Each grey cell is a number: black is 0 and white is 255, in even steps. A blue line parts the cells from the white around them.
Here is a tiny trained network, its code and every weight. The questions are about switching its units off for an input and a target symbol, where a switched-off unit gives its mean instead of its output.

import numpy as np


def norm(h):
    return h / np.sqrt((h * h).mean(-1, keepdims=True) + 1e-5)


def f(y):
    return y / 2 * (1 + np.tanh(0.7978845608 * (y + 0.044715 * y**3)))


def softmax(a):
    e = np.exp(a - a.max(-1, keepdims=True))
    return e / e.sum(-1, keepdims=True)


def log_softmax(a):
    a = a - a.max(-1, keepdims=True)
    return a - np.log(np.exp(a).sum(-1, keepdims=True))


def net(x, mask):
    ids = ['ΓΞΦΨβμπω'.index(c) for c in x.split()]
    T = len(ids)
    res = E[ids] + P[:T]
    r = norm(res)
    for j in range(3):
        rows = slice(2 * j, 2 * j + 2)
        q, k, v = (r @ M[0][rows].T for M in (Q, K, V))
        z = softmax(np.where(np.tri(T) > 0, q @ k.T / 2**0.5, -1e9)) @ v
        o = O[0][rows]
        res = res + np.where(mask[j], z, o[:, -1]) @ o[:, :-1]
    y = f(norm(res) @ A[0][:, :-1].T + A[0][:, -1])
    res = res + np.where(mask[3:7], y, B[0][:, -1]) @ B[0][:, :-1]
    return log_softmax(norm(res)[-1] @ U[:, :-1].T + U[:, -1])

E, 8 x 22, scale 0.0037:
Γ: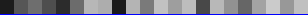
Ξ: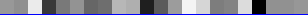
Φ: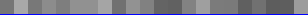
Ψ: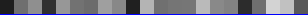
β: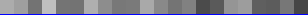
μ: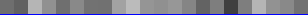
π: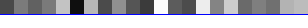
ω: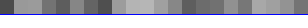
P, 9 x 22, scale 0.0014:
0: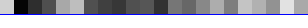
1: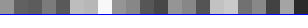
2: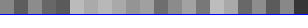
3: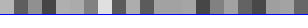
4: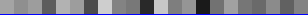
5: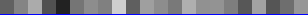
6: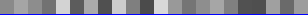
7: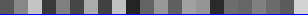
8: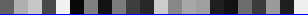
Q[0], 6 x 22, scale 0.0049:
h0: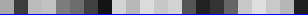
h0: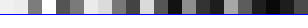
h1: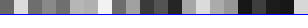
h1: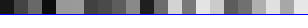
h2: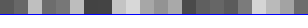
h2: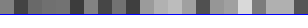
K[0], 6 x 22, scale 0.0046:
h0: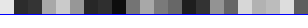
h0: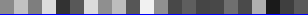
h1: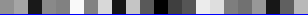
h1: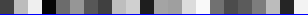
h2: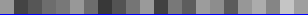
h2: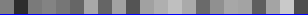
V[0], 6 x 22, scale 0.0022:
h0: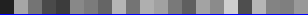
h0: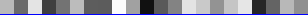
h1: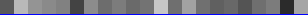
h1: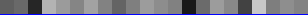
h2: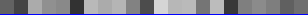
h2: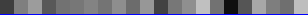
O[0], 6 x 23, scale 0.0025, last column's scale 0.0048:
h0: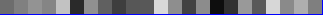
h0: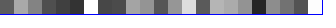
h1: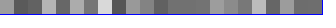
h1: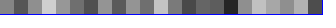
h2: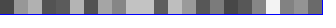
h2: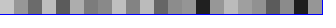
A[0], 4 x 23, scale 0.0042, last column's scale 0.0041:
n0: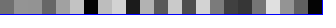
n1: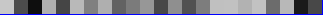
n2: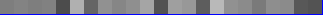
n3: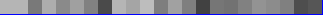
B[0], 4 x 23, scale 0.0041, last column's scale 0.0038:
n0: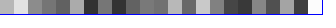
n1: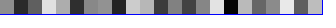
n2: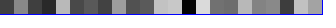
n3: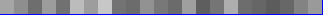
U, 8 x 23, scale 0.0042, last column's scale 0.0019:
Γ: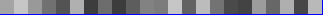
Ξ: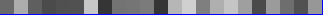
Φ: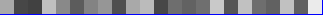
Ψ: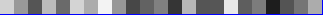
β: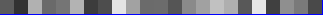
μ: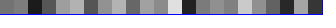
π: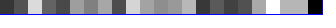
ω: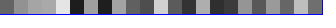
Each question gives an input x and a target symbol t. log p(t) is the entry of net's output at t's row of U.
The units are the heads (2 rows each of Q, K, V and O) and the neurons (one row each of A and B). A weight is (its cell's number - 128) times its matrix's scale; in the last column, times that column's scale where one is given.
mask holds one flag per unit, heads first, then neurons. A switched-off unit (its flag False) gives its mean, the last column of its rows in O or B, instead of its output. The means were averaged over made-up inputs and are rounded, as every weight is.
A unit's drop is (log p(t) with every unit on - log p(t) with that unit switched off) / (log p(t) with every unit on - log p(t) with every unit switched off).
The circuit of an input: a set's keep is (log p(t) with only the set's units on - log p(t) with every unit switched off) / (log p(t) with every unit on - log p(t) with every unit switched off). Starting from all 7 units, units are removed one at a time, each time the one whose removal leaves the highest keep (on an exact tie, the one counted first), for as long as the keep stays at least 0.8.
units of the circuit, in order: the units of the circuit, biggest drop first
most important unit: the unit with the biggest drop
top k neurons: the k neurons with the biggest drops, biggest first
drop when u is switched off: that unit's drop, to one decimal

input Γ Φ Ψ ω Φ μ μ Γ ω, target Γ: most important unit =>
h0
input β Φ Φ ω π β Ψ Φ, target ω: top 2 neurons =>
(n0; n3)
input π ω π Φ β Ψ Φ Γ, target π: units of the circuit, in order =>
(h0; n2)
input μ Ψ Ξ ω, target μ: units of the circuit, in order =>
(n2; h0)
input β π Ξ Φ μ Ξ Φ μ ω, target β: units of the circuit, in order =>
(h0; n0)
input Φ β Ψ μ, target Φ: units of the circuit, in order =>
(h2; n1)
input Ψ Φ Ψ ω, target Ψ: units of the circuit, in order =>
(h2; n3)
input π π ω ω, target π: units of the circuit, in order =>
(h0; n0; h2)
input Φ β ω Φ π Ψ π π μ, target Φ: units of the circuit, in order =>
(h2; h1; h0; n1)
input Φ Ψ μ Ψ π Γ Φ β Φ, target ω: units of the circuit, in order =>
(h0; n0)
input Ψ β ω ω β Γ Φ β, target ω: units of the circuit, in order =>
(h2; n0; h0)
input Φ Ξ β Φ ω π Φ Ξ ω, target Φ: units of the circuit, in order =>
(h2; h1; n1; h0)
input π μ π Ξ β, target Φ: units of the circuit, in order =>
(h0; n1)
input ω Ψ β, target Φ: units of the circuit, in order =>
(n1)
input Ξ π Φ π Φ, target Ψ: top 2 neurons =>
(n2; n1)
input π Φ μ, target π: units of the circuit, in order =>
(h0; h2; n0)
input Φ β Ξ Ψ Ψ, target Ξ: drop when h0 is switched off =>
0.3
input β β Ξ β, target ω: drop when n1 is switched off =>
0.1
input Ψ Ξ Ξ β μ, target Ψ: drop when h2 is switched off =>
0.2
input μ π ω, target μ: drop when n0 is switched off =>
0.0
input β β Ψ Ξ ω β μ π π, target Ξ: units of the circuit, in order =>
(h0)
